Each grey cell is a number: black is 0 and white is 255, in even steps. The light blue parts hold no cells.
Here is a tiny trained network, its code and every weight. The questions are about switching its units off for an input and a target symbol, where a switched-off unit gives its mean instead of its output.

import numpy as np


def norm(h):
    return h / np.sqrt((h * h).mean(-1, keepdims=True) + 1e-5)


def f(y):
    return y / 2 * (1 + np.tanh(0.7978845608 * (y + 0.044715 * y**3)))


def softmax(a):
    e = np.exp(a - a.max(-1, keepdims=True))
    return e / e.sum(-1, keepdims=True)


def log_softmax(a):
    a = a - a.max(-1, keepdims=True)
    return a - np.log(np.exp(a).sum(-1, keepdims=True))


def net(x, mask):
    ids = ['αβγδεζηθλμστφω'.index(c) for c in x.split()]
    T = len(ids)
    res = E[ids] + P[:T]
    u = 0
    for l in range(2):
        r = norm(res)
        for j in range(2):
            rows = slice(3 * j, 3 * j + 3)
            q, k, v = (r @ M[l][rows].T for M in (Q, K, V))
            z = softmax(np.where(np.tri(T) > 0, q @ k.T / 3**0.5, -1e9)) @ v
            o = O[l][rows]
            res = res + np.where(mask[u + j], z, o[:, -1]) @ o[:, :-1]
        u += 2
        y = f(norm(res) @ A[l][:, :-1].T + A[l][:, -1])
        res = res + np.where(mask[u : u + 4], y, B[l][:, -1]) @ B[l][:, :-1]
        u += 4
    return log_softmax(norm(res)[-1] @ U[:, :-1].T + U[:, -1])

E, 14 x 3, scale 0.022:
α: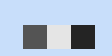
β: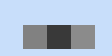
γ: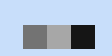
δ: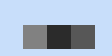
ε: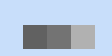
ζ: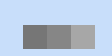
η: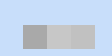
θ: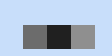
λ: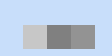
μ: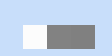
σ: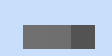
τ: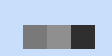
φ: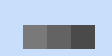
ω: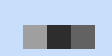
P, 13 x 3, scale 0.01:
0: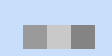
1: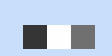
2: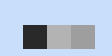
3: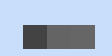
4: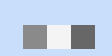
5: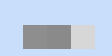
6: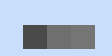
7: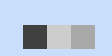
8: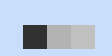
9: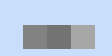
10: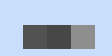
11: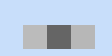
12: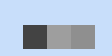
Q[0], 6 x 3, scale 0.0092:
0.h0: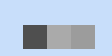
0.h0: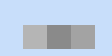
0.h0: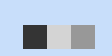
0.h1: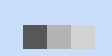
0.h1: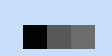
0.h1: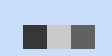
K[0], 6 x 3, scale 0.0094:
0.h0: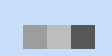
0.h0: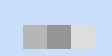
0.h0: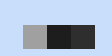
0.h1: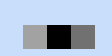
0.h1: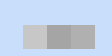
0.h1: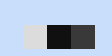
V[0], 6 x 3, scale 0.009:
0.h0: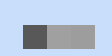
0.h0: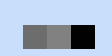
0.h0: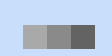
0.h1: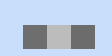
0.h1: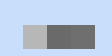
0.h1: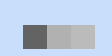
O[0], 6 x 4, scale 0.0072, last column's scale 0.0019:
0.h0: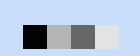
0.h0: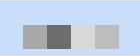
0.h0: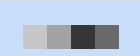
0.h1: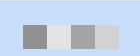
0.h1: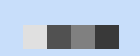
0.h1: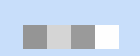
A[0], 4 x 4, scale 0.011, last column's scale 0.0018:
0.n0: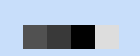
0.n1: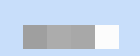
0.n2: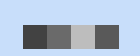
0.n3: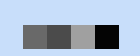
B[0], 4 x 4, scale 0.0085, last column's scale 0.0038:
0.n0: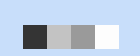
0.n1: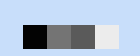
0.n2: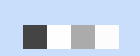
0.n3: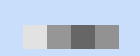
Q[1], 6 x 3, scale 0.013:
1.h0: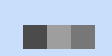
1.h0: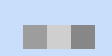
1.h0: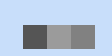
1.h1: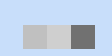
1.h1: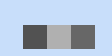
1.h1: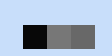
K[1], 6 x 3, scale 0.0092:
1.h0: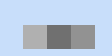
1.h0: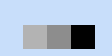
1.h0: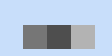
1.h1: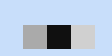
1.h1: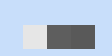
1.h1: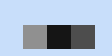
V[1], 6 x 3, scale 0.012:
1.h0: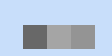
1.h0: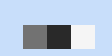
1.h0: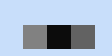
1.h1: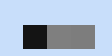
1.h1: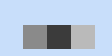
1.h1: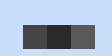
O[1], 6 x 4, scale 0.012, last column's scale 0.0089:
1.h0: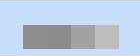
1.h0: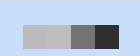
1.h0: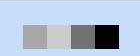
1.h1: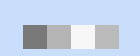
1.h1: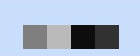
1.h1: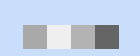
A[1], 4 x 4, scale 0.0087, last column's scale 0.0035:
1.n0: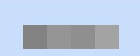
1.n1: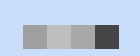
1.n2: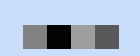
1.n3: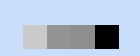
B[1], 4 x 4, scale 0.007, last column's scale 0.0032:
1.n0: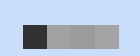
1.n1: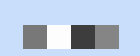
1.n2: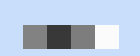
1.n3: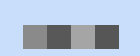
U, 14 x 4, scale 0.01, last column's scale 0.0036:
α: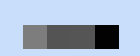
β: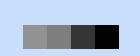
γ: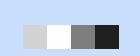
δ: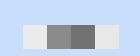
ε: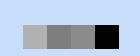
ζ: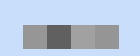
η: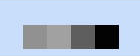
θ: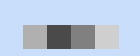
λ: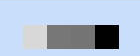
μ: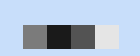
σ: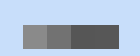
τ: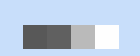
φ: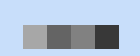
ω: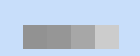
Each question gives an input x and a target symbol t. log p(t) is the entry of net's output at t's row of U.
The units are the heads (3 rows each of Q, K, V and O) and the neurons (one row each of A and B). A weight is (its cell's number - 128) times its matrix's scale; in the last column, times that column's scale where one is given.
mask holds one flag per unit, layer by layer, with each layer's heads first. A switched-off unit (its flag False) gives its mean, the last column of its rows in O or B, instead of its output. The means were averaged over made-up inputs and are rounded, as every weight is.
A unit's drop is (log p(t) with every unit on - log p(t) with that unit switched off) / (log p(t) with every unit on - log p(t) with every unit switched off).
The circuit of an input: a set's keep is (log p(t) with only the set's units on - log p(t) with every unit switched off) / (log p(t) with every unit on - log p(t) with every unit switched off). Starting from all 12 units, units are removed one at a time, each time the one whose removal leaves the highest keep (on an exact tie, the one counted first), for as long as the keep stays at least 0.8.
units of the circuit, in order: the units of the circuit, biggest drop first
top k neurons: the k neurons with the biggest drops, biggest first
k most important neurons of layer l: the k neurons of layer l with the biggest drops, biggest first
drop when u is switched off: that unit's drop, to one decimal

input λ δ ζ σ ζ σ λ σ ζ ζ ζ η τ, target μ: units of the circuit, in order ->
[0.n0 1.h1 0.n2]
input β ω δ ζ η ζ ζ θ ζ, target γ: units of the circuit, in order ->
[1.h0 0.h1 1.h1]
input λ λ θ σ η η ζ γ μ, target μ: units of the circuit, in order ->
[1.h1 0.n2]
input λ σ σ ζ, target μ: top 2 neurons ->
[0.n2 0.n0]
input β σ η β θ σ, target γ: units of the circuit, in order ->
[1.h1 0.h1]
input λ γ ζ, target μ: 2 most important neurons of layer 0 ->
[0.n0 0.n2]
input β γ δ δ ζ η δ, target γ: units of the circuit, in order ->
[0.h1 1.h1 1.h0]
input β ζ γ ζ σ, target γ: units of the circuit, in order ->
[0.h1 1.h1]
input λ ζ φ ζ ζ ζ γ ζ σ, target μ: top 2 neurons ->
[0.n0 0.n2]
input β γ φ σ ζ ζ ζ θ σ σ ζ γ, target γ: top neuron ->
[0.n0]
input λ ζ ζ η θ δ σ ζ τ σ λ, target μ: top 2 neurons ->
[0.n0 0.n2]
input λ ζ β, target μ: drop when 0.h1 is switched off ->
0.1
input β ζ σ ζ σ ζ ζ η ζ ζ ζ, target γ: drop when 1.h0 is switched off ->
0.2
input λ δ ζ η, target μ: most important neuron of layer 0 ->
[0.n0]
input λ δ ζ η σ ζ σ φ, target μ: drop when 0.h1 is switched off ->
0.2
